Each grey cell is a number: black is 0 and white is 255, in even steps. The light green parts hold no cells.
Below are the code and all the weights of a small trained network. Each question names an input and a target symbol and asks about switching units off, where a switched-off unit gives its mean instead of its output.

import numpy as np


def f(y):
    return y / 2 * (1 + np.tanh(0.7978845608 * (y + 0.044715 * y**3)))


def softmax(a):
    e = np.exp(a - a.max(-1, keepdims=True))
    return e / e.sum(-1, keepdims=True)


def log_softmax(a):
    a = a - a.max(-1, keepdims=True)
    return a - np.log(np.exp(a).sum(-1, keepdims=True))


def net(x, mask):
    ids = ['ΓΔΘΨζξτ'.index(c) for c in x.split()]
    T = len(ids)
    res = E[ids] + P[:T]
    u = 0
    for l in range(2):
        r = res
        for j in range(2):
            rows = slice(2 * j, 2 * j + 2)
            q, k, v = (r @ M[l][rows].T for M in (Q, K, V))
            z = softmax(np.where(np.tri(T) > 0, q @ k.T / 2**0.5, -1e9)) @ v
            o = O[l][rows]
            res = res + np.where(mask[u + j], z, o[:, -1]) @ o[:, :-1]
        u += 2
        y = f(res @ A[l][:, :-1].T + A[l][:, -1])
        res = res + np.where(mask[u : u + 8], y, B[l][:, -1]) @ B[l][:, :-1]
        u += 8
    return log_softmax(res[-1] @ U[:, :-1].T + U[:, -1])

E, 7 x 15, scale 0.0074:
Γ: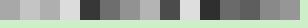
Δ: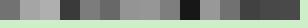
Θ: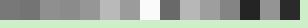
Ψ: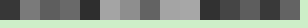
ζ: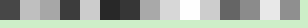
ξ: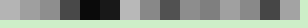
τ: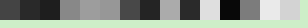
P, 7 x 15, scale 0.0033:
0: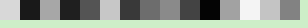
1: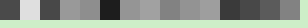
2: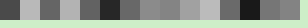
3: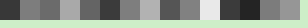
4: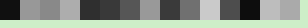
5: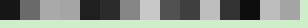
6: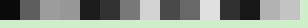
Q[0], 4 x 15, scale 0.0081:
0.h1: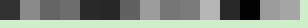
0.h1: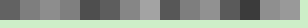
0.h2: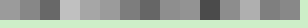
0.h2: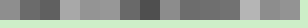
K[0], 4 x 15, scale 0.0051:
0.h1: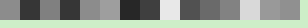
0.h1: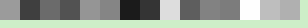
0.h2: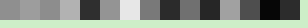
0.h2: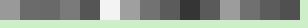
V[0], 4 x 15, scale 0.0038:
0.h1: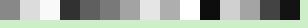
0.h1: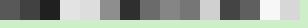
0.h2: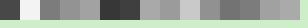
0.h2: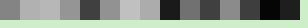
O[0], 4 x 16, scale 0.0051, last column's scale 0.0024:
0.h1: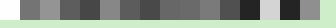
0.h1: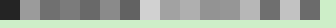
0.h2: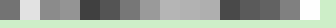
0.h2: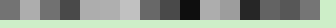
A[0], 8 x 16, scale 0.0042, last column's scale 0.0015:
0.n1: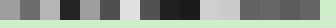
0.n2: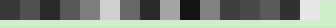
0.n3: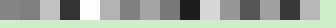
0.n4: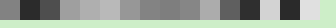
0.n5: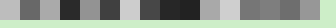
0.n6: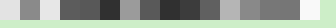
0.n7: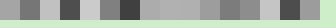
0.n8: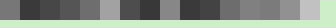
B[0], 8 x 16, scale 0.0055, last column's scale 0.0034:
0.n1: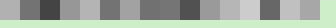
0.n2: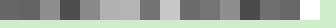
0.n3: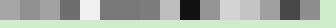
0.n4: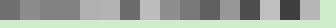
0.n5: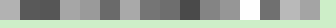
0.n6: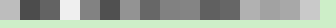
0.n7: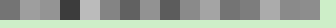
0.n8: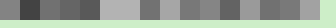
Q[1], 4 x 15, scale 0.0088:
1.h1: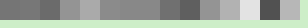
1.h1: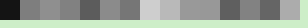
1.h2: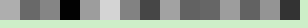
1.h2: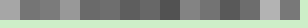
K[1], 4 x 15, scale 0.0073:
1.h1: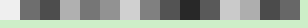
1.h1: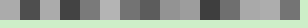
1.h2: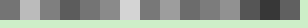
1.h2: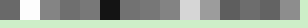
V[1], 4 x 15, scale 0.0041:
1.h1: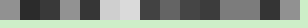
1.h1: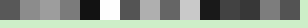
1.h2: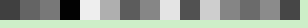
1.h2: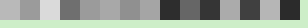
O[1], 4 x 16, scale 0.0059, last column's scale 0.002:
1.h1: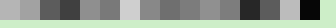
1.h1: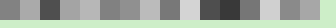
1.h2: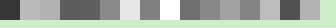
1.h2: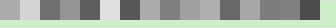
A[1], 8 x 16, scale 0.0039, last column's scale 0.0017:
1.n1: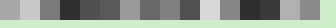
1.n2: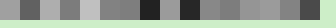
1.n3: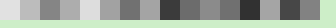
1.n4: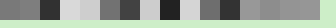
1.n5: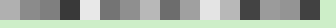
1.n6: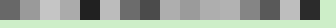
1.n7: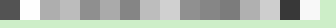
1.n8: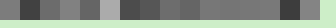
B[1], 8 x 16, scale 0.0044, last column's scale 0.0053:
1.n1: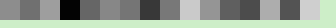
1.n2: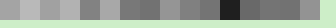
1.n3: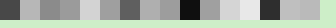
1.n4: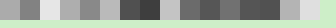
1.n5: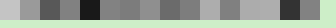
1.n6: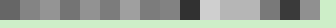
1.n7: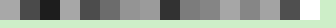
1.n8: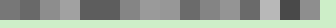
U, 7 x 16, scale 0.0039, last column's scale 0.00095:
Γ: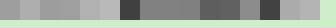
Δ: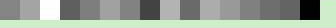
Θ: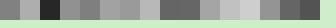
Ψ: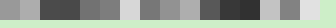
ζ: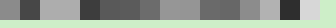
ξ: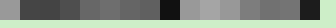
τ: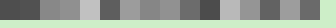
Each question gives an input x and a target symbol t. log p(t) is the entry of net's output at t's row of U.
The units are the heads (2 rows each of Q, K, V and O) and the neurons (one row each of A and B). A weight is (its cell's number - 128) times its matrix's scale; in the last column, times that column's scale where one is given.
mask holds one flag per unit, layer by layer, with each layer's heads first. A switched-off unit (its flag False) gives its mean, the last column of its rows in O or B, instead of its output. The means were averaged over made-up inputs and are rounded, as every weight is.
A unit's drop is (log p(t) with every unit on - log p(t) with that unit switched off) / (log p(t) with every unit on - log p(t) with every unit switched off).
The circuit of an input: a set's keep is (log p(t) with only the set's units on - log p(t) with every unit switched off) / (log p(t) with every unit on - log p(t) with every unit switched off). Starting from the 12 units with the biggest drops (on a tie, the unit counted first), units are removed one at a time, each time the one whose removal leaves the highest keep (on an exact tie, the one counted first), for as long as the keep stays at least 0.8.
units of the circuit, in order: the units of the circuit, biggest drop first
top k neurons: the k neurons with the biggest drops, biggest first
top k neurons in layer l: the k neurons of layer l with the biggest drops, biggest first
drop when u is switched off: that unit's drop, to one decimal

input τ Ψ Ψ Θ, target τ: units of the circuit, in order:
(0.h1; 1.h2)
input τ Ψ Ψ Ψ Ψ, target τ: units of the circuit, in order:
(0.h1; 1.h2)
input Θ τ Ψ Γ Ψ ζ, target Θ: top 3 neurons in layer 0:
(0.n6; 0.n3; 0.n4)
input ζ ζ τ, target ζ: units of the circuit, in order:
(1.h1; 0.h2; 0.n7)
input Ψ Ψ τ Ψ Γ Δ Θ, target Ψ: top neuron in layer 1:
(1.n3)
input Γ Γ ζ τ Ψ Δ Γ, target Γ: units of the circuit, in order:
(0.h1; 0.n6; 1.h2; 1.n4)
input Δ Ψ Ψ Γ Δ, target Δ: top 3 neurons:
(0.n3; 0.n1; 0.n5)
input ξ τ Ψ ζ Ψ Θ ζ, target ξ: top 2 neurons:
(0.n6; 0.n5)
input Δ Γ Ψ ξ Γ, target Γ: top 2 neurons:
(1.n4; 1.n3)
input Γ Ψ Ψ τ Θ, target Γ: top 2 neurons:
(0.n6; 1.n4)
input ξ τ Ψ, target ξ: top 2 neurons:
(0.n6; 0.n5)
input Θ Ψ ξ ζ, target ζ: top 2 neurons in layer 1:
(1.n7; 1.n3)
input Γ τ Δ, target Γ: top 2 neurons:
(0.n6; 1.n4)
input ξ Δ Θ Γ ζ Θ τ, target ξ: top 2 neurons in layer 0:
(0.n6; 0.n5)
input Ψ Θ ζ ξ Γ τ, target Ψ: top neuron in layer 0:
(0.n8)
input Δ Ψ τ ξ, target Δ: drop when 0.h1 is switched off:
1.5
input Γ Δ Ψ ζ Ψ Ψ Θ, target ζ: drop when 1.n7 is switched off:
0.1
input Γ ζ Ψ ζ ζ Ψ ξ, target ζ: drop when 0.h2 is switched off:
0.8
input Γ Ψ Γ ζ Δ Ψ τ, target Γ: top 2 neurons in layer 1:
(1.n4; 1.n7)
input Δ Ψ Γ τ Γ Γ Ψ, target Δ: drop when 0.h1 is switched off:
1.3
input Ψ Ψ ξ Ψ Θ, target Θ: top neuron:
(1.n3)
